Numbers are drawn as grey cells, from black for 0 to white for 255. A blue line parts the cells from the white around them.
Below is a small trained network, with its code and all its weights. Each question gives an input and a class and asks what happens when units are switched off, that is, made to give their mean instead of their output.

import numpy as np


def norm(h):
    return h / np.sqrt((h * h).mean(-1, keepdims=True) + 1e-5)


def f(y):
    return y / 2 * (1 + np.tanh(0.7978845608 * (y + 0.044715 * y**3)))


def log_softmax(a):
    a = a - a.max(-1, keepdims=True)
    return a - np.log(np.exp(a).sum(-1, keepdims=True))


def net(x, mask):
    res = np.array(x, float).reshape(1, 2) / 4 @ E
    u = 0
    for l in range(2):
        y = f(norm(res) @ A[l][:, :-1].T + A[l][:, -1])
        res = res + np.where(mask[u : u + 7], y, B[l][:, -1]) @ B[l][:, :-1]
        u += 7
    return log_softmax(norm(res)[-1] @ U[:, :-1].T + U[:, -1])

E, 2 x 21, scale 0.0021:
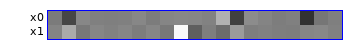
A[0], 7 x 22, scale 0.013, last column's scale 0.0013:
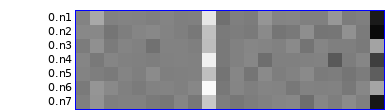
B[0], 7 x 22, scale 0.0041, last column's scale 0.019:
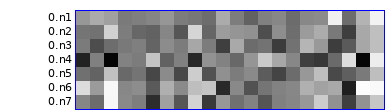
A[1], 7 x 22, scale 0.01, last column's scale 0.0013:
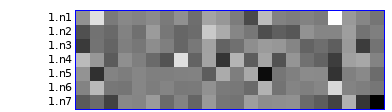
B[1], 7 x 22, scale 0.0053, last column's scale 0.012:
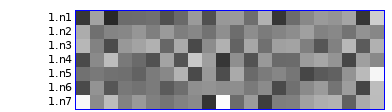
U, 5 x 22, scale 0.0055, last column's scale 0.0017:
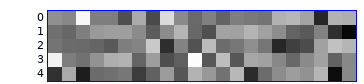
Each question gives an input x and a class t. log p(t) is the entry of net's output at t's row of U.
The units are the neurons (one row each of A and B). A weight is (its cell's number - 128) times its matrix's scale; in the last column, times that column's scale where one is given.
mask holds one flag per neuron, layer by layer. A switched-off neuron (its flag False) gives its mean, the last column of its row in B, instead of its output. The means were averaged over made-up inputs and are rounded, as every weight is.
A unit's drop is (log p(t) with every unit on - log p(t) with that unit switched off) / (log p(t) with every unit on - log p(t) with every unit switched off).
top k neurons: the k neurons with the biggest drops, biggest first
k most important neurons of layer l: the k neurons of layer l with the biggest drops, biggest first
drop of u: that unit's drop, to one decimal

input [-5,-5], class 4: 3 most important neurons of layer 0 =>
(0.n2; 0.n7; 0.n5)
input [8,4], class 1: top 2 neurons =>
(0.n4; 0.n6)
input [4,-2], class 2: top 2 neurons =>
(0.n1; 0.n4)
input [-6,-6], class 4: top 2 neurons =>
(0.n2; 0.n7)
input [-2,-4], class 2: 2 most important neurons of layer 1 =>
(1.n1; 1.n7)
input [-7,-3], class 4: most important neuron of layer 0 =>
(0.n3)
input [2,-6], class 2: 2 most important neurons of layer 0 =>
(0.n1; 0.n4)
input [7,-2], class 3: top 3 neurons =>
(0.n6; 0.n1; 0.n7)
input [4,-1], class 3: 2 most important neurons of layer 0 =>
(0.n6; 0.n1)
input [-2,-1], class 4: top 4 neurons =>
(0.n2; 0.n7; 0.n5; 0.n4)
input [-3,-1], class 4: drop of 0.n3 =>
0.9
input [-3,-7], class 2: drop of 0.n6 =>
1.1
